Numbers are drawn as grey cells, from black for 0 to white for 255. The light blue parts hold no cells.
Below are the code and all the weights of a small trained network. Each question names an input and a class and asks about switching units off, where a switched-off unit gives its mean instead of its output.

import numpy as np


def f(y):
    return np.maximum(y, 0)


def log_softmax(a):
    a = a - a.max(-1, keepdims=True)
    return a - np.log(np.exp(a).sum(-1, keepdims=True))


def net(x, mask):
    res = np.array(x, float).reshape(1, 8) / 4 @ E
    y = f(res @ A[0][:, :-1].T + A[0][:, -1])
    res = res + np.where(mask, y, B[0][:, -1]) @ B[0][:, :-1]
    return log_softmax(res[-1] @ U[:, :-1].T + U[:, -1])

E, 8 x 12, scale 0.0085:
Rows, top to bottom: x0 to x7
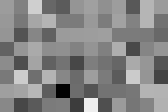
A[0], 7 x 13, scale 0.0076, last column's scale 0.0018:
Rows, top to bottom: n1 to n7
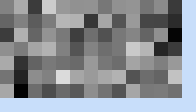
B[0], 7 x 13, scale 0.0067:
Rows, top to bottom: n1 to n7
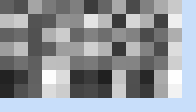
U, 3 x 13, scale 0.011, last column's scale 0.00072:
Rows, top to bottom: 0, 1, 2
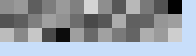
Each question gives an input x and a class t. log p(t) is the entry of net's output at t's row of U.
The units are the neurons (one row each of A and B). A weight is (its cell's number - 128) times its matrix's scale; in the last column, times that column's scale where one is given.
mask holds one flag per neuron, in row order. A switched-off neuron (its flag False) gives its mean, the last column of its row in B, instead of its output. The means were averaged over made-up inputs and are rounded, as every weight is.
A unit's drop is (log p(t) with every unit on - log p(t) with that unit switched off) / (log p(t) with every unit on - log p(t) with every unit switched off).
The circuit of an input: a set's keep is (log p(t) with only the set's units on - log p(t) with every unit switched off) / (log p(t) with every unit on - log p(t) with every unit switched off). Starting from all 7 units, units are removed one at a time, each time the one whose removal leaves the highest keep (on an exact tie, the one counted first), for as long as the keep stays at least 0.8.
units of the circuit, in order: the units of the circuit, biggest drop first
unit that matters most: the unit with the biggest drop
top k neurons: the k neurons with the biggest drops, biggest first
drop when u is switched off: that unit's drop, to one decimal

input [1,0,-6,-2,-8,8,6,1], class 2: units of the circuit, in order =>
[n6; n1]
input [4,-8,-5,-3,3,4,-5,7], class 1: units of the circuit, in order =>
[n2]
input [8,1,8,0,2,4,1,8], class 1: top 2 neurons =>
[n7; n2]
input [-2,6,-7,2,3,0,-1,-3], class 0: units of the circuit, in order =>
[n6; n4]
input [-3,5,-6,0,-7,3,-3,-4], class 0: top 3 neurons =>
[n2; n6; n7]
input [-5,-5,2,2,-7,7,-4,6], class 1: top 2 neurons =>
[n1; n4]
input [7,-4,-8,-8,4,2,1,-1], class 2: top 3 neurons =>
[n6; n2; n3]
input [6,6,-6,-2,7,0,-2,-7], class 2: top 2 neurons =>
[n2; n6]
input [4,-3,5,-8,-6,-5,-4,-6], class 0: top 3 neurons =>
[n2; n7; n1]
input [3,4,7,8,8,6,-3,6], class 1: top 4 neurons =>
[n6; n2; n7; n5]
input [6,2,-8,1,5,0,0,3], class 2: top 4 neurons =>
[n6; n7; n2; n3]
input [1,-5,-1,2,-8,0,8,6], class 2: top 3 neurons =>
[n6; n7; n5]
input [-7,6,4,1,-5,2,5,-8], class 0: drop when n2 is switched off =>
0.4
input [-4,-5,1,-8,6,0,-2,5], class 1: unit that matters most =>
n7
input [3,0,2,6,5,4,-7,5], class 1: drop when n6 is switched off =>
0.6
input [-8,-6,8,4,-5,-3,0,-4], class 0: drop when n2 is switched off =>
1.7
